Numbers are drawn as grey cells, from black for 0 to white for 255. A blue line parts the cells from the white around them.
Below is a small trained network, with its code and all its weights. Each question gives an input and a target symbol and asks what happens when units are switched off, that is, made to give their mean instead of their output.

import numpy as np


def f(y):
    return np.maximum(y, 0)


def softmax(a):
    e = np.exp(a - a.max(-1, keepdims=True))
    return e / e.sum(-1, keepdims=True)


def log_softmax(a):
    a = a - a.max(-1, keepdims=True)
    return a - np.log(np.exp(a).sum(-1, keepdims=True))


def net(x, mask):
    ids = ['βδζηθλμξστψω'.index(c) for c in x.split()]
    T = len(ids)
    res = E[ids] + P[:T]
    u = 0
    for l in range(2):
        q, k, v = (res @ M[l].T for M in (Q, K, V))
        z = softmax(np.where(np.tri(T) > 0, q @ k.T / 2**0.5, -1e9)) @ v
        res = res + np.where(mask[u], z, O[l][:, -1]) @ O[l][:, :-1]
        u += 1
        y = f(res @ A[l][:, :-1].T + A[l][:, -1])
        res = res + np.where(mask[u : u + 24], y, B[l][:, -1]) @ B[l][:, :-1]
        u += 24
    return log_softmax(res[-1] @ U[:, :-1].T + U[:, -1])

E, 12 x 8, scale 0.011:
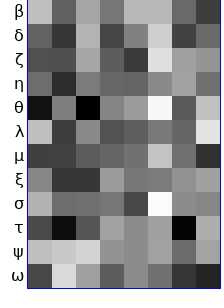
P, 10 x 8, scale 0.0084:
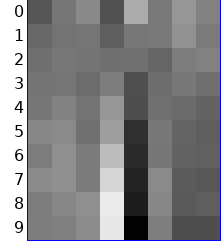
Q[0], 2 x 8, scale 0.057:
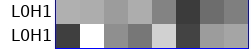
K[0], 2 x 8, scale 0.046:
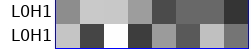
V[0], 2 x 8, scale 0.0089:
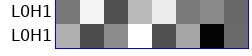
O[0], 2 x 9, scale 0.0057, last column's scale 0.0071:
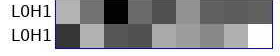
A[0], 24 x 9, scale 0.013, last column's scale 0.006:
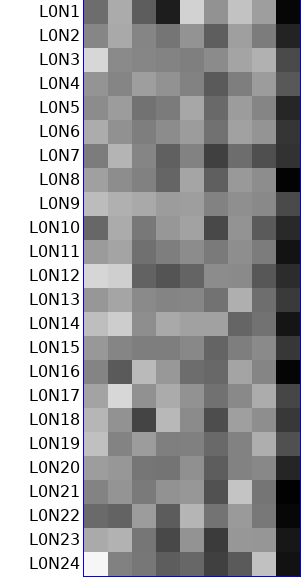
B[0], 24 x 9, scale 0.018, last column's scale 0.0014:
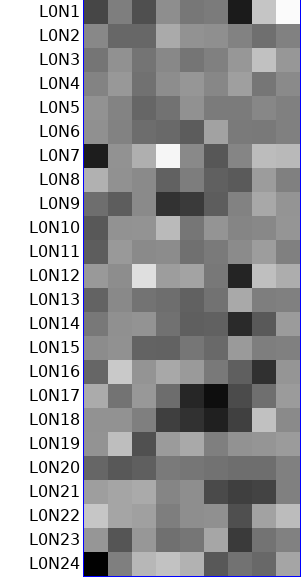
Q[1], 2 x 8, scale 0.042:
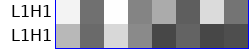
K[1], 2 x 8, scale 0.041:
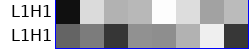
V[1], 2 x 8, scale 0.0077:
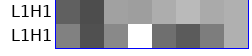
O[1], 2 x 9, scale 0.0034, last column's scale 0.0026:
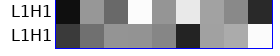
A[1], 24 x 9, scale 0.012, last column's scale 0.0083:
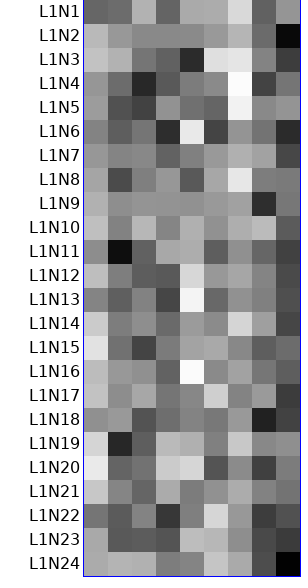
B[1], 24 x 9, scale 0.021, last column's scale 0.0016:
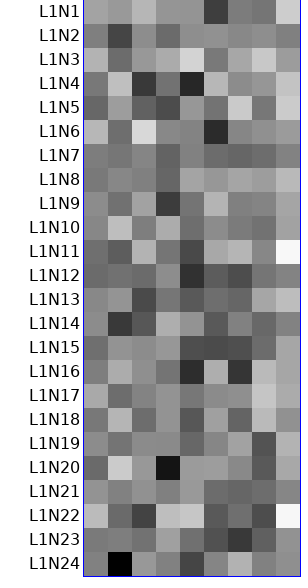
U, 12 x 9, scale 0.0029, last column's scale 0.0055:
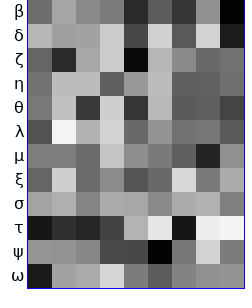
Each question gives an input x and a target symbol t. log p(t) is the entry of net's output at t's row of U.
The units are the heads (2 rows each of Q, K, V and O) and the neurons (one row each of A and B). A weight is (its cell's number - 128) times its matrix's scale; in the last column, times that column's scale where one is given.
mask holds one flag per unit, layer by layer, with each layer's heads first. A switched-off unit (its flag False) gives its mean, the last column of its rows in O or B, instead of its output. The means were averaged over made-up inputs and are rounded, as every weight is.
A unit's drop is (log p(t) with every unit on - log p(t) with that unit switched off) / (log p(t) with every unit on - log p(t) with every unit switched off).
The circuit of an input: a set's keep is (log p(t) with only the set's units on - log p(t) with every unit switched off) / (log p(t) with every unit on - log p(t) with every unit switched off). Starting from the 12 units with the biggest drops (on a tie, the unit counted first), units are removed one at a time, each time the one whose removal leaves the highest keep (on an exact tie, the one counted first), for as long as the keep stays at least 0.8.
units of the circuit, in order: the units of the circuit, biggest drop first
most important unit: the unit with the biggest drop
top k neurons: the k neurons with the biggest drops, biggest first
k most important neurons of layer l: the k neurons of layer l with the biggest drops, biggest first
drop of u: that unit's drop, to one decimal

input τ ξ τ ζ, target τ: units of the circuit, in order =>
L0N1, L0H1
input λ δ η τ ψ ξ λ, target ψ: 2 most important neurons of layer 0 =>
L0N17, L0N14
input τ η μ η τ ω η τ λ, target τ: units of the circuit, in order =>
L0H1, L0N1
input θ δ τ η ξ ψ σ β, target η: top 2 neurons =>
L1N20, L0N1
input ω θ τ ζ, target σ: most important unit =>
L1N3
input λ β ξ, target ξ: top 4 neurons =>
L1N5, L0N1, L0N12, L1N19
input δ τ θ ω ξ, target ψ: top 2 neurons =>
L0N18, L1N5
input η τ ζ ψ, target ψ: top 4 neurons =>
L0N17, L0N9, L0N1, L0N16
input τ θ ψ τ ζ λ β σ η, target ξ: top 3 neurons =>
L1N5, L0N1, L0N12
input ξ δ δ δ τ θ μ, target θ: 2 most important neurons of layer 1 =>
L1N4, L1N22
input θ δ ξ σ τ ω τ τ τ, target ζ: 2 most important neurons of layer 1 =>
L1N11, L1N19
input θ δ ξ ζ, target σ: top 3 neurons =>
L0N1, L1N3, L0N24
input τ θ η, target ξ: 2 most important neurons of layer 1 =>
L1N5, L1N4
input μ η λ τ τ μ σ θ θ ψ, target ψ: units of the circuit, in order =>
L0N17
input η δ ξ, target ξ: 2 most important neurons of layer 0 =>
L0N1, L0N12
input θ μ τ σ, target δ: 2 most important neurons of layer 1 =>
L1N17, L1N10
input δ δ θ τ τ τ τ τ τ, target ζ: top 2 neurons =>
L1N11, L0N1
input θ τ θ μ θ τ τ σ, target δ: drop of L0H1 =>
0.2
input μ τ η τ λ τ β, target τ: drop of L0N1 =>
0.9
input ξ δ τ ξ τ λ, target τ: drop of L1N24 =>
0.0
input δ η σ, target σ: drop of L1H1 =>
0.2
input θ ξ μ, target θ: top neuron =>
L1N4
